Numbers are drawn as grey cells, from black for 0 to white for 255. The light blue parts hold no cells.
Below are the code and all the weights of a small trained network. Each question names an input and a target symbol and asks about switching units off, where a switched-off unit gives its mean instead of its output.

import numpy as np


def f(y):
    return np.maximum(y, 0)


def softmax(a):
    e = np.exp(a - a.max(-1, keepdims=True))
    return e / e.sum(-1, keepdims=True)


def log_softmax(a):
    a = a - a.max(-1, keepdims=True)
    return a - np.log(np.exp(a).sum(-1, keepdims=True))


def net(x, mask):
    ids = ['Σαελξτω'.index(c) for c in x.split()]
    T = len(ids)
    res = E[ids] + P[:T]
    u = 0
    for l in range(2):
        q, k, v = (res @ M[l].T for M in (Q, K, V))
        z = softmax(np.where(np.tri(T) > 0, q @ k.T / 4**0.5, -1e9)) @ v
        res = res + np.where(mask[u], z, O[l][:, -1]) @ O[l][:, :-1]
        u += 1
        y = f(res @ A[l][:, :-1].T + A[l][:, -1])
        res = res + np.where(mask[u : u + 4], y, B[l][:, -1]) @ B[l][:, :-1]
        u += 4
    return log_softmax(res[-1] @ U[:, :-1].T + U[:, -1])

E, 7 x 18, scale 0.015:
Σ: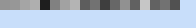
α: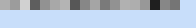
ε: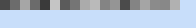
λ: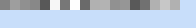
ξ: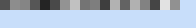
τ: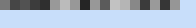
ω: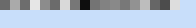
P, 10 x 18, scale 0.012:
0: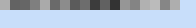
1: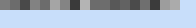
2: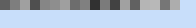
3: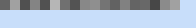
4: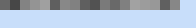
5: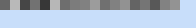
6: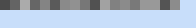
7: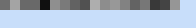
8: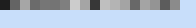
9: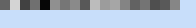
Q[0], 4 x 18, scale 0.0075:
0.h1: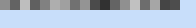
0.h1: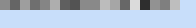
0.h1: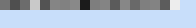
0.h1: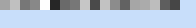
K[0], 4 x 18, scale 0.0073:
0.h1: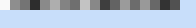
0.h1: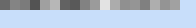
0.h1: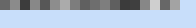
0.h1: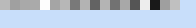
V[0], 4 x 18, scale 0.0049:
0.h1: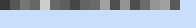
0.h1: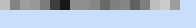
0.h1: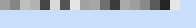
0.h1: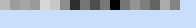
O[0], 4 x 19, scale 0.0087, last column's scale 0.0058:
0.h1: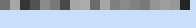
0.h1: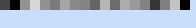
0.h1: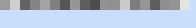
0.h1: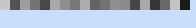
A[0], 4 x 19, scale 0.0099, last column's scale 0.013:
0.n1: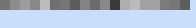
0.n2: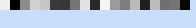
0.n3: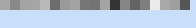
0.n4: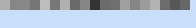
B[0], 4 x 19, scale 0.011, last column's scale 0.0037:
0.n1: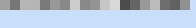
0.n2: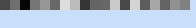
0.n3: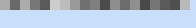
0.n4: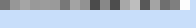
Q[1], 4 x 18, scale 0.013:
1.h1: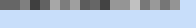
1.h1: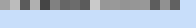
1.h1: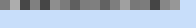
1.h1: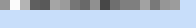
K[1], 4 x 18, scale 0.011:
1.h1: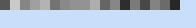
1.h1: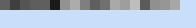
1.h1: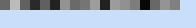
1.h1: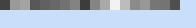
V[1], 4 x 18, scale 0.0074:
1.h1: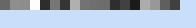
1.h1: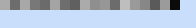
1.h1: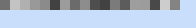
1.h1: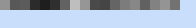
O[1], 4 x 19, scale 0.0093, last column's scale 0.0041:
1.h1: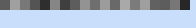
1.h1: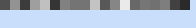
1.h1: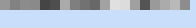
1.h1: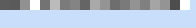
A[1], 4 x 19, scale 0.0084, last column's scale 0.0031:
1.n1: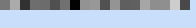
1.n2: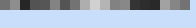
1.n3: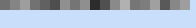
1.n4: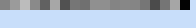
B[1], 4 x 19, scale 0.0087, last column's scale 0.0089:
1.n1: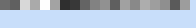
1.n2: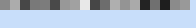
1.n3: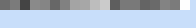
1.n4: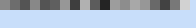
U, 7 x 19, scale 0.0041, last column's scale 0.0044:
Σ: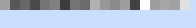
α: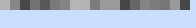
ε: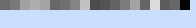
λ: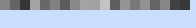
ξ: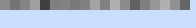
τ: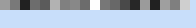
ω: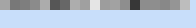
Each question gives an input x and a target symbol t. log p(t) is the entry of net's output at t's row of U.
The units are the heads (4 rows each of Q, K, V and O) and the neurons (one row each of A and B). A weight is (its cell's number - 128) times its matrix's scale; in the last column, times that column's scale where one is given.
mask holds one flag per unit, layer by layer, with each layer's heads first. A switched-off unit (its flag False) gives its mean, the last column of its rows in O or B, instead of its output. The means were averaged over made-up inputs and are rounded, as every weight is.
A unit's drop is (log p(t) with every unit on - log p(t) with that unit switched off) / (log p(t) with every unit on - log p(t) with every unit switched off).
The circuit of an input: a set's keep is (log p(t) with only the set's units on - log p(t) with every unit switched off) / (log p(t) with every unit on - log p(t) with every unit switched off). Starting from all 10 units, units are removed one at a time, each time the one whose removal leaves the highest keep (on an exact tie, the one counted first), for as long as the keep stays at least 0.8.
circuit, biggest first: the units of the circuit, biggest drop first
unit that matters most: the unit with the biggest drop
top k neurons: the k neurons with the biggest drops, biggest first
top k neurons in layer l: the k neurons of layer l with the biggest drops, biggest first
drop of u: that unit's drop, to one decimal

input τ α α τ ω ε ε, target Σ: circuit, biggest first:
[1.h1 1.n1 0.n1]
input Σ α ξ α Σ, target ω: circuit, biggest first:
[0.h1 1.h1 0.n4 1.n3]
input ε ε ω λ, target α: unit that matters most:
1.n2
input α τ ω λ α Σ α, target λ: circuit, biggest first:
[0.h1 1.h1 1.n3 0.n4]
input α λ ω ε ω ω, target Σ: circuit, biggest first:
[1.n1 1.h1]
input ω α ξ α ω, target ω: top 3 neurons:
[0.n4 1.n3 1.n4]
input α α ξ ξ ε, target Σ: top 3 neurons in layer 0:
[0.n4 0.n3 0.n1]
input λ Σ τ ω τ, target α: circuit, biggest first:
[0.h1 1.h1]
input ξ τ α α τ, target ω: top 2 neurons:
[1.n3 1.n4]
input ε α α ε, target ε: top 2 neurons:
[1.n2 1.n1]
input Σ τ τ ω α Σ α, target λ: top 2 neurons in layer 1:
[1.n3 1.n4]
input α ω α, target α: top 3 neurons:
[0.n4 1.n3 1.n4]
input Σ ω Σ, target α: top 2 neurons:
[0.n4 1.n3]
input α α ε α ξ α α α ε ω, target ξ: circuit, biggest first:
[1.h1]
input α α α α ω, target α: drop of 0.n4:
0.2
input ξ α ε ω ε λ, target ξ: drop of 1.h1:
0.8
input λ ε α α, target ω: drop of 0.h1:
0.0
